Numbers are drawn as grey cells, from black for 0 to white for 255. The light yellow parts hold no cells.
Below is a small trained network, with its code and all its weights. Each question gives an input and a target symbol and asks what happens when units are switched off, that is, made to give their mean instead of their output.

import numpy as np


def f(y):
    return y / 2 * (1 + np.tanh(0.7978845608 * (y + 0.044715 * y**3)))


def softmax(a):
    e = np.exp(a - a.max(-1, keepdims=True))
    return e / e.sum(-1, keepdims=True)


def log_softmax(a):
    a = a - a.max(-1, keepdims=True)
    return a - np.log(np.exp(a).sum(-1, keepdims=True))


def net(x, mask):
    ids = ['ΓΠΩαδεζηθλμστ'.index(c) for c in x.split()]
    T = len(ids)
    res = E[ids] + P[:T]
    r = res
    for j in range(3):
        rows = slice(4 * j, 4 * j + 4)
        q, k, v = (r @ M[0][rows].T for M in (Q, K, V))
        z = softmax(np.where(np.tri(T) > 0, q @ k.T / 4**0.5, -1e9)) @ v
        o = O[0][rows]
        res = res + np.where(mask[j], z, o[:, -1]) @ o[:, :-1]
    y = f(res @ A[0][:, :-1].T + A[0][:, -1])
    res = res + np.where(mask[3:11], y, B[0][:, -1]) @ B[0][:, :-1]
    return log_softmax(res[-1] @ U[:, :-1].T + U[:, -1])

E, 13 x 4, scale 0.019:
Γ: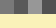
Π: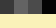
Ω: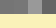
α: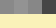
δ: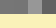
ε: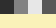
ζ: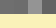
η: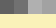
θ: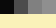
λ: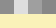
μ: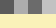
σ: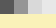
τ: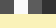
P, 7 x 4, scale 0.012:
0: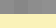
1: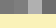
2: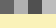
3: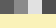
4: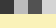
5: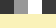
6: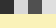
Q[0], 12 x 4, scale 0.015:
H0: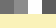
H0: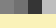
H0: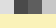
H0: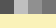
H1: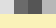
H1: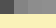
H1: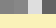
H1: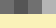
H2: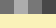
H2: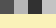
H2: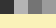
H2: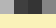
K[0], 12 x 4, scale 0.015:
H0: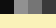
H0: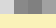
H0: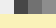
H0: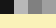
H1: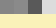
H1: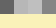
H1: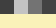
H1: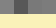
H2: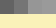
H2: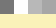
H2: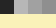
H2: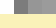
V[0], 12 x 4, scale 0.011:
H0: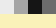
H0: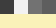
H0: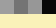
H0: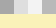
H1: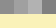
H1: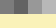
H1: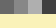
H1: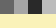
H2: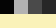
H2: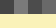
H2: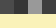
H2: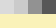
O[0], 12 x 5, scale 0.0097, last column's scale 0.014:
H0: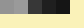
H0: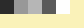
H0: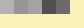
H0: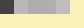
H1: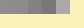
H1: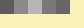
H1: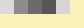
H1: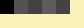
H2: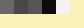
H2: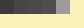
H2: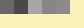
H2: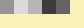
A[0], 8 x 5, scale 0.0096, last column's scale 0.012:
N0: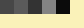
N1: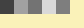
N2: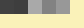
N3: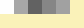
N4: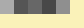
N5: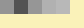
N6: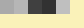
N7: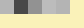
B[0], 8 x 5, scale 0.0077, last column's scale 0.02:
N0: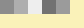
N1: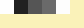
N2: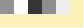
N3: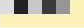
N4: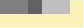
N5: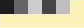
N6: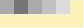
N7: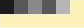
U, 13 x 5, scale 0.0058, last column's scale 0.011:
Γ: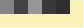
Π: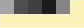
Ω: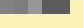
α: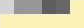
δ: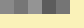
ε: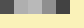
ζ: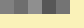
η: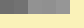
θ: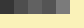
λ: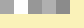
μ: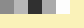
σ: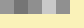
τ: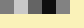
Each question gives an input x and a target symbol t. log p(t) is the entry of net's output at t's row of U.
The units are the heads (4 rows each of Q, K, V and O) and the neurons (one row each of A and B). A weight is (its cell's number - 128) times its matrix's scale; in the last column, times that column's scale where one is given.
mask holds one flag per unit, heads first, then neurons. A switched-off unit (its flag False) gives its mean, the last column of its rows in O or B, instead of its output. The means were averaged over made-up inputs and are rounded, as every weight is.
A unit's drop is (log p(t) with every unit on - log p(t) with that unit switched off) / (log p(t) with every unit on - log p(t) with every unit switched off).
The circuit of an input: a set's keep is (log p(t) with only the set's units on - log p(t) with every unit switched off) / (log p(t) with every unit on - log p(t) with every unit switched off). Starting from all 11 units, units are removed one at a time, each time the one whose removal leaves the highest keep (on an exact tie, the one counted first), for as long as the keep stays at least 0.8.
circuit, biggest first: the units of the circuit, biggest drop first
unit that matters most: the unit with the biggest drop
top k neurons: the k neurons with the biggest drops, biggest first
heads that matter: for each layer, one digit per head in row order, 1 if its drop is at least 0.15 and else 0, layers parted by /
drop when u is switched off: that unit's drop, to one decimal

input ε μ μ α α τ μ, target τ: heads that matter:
001
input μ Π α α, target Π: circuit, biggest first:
H0
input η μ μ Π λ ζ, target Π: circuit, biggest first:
H2, H0
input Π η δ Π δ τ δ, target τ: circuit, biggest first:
H0, H2
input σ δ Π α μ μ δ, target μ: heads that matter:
100
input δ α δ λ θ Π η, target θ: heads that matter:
101
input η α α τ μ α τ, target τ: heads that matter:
101
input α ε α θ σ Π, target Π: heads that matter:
111
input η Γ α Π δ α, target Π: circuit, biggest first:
H2, H0
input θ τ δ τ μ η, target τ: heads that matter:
100
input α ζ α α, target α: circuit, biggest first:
H0, H1
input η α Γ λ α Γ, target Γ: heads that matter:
110
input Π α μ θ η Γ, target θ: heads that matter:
101
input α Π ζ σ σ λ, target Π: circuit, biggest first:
H0
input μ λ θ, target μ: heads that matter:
110
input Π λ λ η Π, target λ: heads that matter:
001
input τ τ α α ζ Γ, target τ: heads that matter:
100
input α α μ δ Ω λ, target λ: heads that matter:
100
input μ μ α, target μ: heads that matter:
011
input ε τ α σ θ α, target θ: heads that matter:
101
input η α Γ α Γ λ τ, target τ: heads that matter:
101
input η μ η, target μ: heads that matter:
010
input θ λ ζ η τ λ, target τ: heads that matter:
100
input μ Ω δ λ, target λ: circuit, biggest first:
H0, H2
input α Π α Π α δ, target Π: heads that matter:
101
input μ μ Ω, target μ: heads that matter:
011
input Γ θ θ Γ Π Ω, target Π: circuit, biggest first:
H0
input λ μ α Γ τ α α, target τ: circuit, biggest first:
H0
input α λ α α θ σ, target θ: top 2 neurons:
N7, N5
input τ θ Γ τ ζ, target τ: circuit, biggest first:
H2, H0
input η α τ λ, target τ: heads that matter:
000
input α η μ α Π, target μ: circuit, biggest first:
N5, H2
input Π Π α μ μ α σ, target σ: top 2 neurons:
N1, N2
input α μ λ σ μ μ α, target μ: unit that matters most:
H0
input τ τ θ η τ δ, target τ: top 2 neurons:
N2, N0
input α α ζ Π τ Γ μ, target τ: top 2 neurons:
N0, N4
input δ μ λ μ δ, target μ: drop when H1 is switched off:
0.4
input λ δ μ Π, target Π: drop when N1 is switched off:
-0.1
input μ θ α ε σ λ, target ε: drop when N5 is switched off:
0.2
